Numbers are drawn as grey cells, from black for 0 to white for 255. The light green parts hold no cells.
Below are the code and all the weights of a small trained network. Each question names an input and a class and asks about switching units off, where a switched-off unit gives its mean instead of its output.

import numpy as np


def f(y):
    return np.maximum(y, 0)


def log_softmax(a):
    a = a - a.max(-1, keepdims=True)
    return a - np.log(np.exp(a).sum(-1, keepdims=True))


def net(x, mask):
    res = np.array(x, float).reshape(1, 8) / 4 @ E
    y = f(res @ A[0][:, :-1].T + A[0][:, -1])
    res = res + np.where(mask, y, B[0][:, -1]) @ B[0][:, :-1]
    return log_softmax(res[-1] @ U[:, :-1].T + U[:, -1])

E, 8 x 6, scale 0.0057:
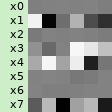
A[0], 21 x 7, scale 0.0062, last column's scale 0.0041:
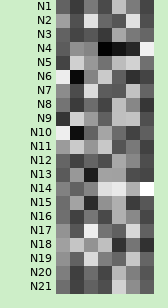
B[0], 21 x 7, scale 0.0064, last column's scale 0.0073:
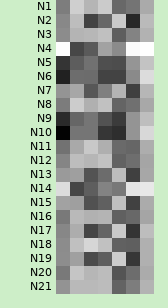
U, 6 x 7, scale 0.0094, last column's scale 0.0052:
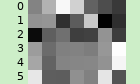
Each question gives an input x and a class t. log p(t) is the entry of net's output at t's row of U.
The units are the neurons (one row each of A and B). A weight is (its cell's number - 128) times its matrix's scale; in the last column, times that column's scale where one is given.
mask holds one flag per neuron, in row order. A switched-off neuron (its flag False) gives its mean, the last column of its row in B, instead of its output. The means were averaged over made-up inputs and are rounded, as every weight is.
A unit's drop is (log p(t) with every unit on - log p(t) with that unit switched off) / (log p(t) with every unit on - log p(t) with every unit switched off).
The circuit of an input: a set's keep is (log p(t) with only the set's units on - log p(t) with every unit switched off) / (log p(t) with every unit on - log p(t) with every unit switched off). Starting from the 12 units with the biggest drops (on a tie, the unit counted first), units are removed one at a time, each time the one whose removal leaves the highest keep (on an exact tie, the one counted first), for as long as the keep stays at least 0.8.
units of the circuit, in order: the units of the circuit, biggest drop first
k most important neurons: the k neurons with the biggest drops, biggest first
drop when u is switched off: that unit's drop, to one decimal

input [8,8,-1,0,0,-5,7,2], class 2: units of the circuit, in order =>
(N10, N6)
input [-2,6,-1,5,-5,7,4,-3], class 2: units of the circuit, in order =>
(N10)
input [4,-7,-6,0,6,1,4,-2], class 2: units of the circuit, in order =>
(N5, N9)
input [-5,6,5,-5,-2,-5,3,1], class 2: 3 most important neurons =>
(N10, N6, N14)
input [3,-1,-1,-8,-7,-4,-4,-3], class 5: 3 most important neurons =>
(N4, N18, N11)
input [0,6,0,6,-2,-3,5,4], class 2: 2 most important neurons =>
(N10, N6)
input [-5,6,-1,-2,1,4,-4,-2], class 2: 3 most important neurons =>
(N10, N6, N14)
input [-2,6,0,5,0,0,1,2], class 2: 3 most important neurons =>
(N10, N6, N4)
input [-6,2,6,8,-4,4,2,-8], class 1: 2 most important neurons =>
(N2, N17)
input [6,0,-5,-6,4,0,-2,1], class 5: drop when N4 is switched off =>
0.6
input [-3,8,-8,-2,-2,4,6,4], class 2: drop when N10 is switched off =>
0.4
